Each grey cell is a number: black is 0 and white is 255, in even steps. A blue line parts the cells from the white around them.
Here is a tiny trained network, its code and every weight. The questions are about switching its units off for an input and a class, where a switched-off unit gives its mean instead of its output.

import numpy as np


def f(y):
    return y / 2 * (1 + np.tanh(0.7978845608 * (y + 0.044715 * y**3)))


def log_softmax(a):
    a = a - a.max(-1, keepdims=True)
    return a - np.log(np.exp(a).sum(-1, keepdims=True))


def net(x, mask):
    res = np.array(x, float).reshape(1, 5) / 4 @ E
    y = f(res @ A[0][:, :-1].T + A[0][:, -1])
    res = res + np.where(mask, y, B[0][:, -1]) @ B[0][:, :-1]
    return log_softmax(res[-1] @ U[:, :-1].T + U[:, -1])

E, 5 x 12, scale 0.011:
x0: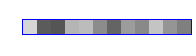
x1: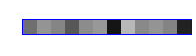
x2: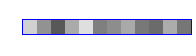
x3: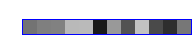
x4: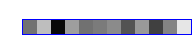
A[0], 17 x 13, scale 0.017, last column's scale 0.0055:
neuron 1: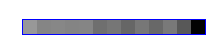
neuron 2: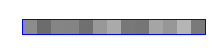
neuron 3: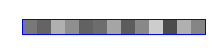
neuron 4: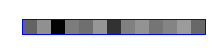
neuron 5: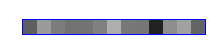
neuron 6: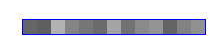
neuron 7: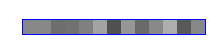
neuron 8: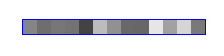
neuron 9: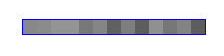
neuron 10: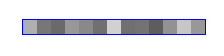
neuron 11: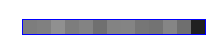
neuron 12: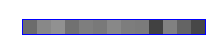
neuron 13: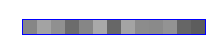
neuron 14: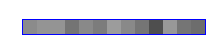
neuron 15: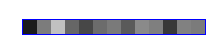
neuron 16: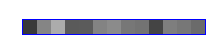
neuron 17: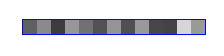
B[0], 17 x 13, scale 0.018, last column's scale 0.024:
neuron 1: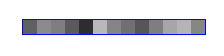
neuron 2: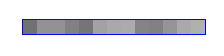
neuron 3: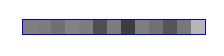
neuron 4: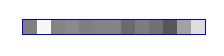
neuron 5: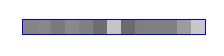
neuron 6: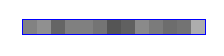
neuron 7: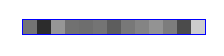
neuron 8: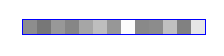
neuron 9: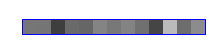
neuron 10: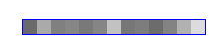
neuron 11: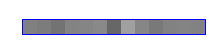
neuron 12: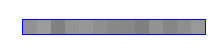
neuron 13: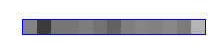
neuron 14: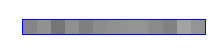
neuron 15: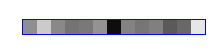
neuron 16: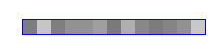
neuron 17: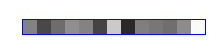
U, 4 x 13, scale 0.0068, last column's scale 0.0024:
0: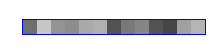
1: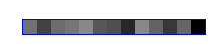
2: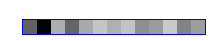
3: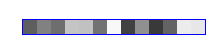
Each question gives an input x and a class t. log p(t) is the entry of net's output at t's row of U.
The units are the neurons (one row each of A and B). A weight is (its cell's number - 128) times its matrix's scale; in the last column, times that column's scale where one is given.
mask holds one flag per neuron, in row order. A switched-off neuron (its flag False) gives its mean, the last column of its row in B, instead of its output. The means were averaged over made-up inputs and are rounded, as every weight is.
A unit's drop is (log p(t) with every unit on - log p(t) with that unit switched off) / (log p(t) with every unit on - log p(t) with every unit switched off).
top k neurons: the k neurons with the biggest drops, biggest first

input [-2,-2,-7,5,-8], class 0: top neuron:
[neuron 15]
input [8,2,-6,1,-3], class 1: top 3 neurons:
[neuron 8; neuron 3; neuron 2]
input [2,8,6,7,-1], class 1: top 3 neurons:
[neuron 8; neuron 2; neuron 16]
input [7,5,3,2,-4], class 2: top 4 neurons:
[neuron 15; neuron 17; neuron 4; neuron 3]
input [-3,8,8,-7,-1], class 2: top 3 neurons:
[neuron 15; neuron 17; neuron 3]
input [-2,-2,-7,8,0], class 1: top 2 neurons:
[neuron 15; neuron 17]
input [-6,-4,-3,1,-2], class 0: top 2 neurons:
[neuron 15; neuron 16]
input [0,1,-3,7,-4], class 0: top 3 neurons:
[neuron 17; neuron 15; neuron 7]
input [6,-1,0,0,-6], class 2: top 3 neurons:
[neuron 15; neuron 17; neuron 4]
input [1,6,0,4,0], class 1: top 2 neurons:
[neuron 8; neuron 16]
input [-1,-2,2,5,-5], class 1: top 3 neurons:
[neuron 8; neuron 4; neuron 16]
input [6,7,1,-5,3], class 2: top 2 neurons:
[neuron 7; neuron 15]
